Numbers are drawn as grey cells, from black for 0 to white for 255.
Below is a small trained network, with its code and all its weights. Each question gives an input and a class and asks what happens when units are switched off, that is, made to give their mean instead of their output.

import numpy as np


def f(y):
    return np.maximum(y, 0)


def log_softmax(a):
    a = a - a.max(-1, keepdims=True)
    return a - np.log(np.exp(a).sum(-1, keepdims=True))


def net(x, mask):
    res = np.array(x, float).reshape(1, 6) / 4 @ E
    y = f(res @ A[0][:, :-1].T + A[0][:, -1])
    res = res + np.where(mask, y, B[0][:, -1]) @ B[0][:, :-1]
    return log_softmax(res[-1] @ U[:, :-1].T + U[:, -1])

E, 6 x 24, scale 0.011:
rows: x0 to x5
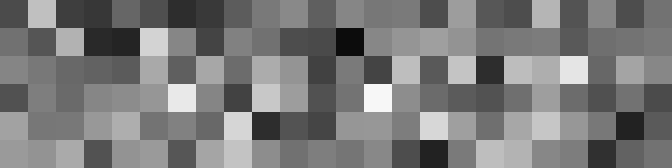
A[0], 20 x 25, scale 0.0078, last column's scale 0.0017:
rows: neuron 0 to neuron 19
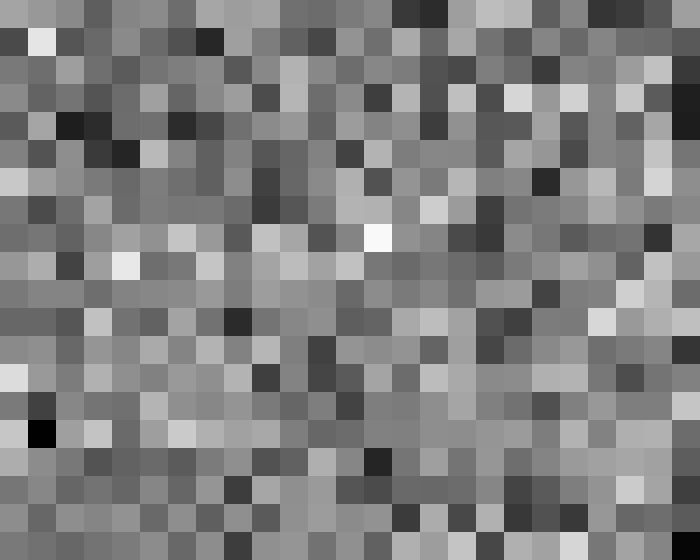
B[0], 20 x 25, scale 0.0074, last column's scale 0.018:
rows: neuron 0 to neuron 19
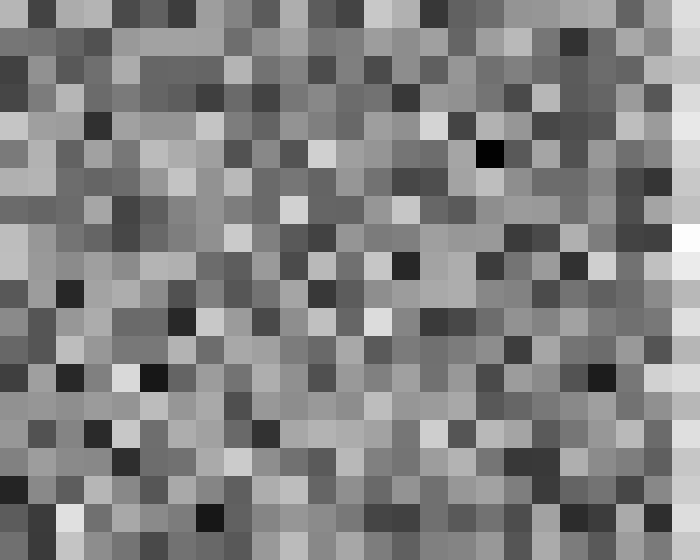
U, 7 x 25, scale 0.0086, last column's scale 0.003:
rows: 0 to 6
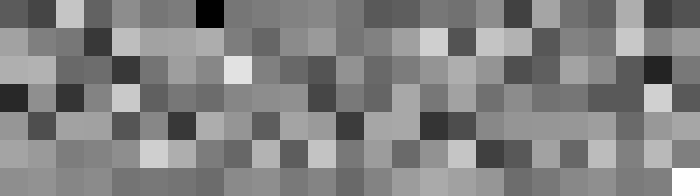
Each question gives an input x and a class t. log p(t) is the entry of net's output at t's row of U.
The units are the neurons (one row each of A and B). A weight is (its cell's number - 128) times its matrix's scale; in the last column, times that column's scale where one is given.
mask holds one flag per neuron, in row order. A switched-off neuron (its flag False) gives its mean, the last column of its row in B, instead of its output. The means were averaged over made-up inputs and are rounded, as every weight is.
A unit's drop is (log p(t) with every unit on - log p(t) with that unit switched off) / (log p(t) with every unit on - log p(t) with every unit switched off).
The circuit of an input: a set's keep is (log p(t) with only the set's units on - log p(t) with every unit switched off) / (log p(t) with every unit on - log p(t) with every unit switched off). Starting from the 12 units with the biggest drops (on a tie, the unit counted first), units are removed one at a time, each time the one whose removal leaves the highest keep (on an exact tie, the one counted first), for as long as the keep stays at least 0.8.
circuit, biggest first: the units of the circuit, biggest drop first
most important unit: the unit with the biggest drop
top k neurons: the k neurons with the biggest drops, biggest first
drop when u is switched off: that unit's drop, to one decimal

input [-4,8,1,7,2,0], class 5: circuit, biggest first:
(neuron 5)
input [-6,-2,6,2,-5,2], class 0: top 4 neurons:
(neuron 3; neuron 4; neuron 19; neuron 12)
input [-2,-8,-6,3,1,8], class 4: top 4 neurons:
(neuron 0; neuron 5; neuron 14; neuron 3)
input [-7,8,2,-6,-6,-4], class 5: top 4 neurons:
(neuron 5; neuron 14; neuron 4; neuron 8)
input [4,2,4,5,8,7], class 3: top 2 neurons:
(neuron 13; neuron 11)
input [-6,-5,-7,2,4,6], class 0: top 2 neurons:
(neuron 18; neuron 4)
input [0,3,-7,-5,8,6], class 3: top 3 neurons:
(neuron 13; neuron 3; neuron 19)
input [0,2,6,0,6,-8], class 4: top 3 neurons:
(neuron 11; neuron 7; neuron 18)
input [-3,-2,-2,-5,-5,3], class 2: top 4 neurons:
(neuron 13; neuron 16; neuron 6; neuron 1)
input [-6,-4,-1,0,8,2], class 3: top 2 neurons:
(neuron 13; neuron 4)
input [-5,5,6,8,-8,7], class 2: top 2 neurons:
(neuron 8; neuron 13)
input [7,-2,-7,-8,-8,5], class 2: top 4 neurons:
(neuron 16; neuron 6; neuron 13; neuron 15)
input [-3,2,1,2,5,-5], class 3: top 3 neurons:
(neuron 13; neuron 0; neuron 4)
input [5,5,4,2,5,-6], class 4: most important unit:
neuron 11
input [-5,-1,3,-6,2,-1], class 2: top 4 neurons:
(neuron 16; neuron 6; neuron 4; neuron 1)
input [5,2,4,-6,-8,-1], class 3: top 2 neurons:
(neuron 17; neuron 8)
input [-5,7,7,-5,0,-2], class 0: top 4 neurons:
(neuron 3; neuron 19; neuron 9; neuron 15)
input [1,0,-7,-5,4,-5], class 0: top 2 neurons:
(neuron 18; neuron 8)
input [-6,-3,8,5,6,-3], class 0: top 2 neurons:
(neuron 19; neuron 3)
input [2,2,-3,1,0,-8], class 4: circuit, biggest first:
(neuron 11)
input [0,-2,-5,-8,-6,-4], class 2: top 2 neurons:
(neuron 16; neuron 6)
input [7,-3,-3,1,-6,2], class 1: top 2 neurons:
(neuron 4; neuron 13)
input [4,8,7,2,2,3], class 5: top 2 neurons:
(neuron 5; neuron 18)
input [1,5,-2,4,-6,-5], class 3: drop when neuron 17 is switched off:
0.6
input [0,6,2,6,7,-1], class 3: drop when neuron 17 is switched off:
-0.1
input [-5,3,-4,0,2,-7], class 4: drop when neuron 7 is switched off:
0.3
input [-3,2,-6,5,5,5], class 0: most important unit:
neuron 18
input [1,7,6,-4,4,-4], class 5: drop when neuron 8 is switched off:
0.2
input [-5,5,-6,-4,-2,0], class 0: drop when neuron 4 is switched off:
0.6
